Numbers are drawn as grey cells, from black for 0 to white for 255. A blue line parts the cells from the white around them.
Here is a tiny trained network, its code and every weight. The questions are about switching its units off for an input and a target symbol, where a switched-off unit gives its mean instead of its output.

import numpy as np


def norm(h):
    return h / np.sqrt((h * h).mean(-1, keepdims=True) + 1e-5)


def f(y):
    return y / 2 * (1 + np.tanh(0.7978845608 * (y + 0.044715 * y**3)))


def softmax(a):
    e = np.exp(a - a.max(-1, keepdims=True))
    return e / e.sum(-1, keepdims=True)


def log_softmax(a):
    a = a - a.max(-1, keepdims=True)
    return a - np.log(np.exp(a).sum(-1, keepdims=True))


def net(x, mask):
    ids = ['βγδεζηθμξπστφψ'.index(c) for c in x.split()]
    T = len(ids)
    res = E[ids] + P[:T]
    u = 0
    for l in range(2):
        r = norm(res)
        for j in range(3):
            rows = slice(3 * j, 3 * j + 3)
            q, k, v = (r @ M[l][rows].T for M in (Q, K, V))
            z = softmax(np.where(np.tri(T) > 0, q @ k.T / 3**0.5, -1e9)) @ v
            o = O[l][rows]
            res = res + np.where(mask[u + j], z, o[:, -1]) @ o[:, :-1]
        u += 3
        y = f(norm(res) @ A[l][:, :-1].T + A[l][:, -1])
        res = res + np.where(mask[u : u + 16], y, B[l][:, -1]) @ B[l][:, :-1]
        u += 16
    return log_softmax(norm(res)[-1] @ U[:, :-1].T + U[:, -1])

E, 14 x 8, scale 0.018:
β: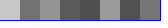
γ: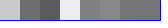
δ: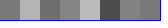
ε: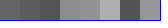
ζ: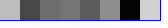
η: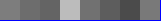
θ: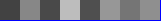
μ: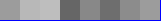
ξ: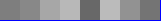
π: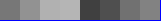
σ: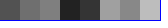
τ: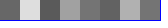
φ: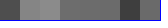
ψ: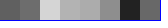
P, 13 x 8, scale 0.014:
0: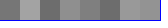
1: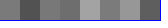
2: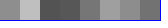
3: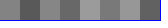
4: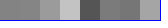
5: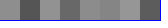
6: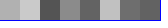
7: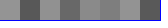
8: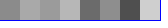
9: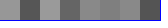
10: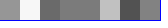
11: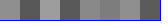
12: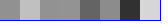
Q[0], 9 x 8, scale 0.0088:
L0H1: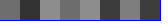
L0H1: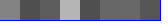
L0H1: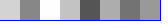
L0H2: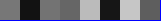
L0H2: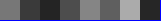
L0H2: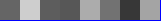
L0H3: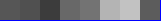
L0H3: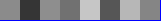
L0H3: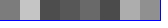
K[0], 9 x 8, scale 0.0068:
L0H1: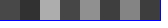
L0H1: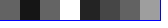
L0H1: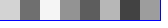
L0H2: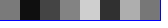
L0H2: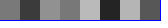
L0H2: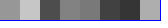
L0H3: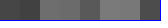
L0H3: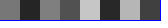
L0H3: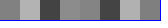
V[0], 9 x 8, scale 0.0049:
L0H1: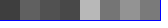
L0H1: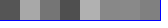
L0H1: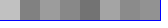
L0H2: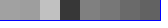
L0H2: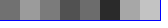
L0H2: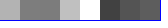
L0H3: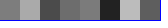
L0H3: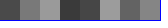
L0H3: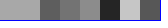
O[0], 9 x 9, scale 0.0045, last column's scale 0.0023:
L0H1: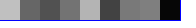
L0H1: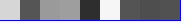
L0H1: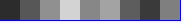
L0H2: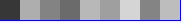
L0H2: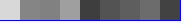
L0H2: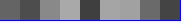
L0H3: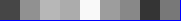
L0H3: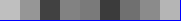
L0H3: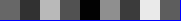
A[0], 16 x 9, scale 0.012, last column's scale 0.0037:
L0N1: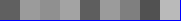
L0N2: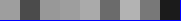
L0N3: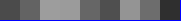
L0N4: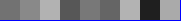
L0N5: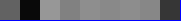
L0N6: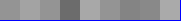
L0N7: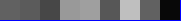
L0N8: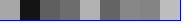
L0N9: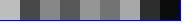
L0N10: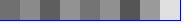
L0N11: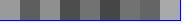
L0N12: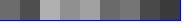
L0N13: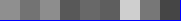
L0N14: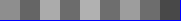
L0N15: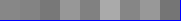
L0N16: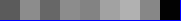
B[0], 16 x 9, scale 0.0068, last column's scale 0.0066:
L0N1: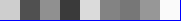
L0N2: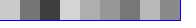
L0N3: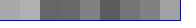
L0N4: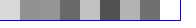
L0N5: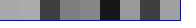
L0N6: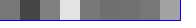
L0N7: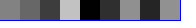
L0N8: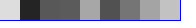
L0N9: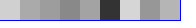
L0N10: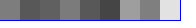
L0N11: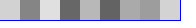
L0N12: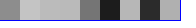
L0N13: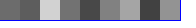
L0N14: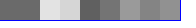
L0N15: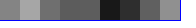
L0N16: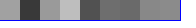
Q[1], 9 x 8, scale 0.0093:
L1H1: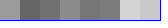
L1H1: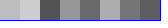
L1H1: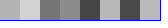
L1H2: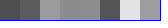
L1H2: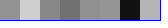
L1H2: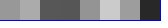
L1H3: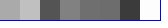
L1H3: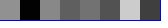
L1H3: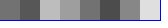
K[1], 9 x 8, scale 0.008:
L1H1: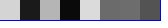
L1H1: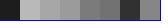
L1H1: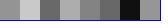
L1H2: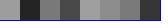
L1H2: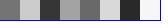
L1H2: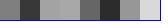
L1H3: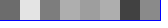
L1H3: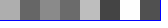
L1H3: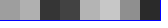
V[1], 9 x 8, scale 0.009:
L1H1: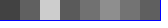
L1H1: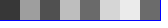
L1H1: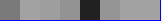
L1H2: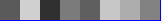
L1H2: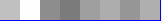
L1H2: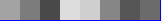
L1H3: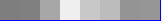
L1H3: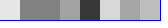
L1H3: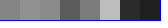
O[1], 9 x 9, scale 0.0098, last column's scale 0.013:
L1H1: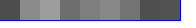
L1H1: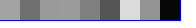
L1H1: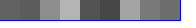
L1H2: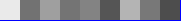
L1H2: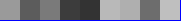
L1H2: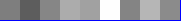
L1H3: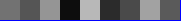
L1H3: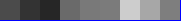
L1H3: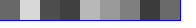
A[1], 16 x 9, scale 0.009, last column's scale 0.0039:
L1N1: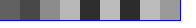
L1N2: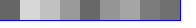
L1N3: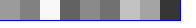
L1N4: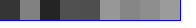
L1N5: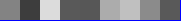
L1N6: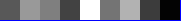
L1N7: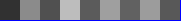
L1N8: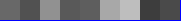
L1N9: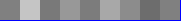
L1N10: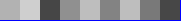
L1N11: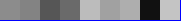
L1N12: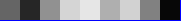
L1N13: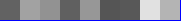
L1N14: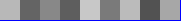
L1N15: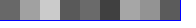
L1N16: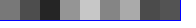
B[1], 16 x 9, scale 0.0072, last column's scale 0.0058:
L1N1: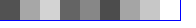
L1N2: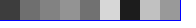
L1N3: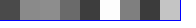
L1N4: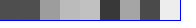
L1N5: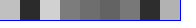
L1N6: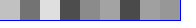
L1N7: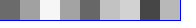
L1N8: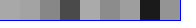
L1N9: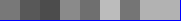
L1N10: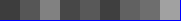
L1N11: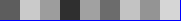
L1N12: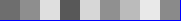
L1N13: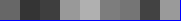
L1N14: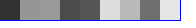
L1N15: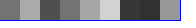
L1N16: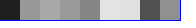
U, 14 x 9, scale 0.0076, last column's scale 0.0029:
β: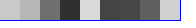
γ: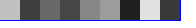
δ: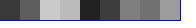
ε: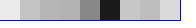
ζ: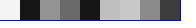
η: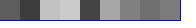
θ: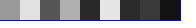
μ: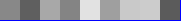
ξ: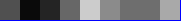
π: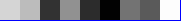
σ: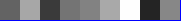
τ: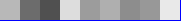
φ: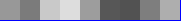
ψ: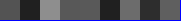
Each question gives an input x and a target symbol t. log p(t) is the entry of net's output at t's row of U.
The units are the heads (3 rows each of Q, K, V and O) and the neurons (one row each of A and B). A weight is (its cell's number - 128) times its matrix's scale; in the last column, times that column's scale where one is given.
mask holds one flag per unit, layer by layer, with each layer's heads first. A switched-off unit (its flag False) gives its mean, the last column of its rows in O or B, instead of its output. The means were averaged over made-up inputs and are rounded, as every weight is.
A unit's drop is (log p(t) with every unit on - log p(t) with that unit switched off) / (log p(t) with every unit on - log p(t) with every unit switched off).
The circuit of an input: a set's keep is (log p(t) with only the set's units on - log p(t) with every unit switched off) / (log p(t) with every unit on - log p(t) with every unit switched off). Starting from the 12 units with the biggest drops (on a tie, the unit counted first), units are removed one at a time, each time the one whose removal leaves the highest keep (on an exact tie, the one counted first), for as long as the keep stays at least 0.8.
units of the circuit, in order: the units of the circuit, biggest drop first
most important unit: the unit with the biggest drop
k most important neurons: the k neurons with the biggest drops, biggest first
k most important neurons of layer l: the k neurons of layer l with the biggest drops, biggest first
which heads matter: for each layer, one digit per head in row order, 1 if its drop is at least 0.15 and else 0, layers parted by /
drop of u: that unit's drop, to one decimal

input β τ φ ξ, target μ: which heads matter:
000 / 010
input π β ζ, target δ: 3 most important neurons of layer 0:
L0N10, L0N1, L0N4
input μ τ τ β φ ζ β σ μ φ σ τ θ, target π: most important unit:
L1H2
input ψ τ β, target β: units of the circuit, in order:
L1H3, L0N8
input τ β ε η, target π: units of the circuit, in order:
L0N7, L0N5
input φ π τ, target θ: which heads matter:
000 / 001
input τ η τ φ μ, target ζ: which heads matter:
000 / 010
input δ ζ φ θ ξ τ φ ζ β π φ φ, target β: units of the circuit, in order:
L0N4, L0H3
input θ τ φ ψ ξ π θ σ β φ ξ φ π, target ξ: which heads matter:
000 / 001
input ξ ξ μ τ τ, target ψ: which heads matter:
101 / 011
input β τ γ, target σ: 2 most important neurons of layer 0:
L0N8, L0N1
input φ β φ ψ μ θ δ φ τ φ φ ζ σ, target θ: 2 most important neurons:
L0N1, L0N10
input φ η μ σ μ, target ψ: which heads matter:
100 / 011
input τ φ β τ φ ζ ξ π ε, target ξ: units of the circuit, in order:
L1H3
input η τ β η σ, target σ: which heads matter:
000 / 001
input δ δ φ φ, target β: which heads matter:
001 / 100
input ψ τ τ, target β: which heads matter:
000 / 001
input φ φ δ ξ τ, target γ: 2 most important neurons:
L0N1, L0N6
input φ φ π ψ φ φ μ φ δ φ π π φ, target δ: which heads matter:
000 / 100
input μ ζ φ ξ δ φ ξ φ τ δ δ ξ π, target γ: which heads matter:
001 / 011
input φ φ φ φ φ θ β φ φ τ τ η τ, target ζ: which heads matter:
001 / 010
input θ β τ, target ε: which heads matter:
000 / 110
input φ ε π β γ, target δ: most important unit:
L0H1
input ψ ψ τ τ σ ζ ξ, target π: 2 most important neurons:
L0N15, L0N1
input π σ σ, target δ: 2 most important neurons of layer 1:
L1N4, L1N1
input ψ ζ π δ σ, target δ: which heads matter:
000 / 000
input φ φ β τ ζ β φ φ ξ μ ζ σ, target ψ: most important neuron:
L0N1
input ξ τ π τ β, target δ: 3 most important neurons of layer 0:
L0N16, L0N1, L0N4
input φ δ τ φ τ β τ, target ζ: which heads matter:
000 / 010
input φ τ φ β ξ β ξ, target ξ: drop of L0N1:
0.4
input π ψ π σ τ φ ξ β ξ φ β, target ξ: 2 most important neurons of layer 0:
L0N1, L0N15
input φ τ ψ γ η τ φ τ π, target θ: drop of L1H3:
1.3
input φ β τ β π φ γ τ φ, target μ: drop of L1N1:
0.3
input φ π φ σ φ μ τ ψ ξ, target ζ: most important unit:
L1H2
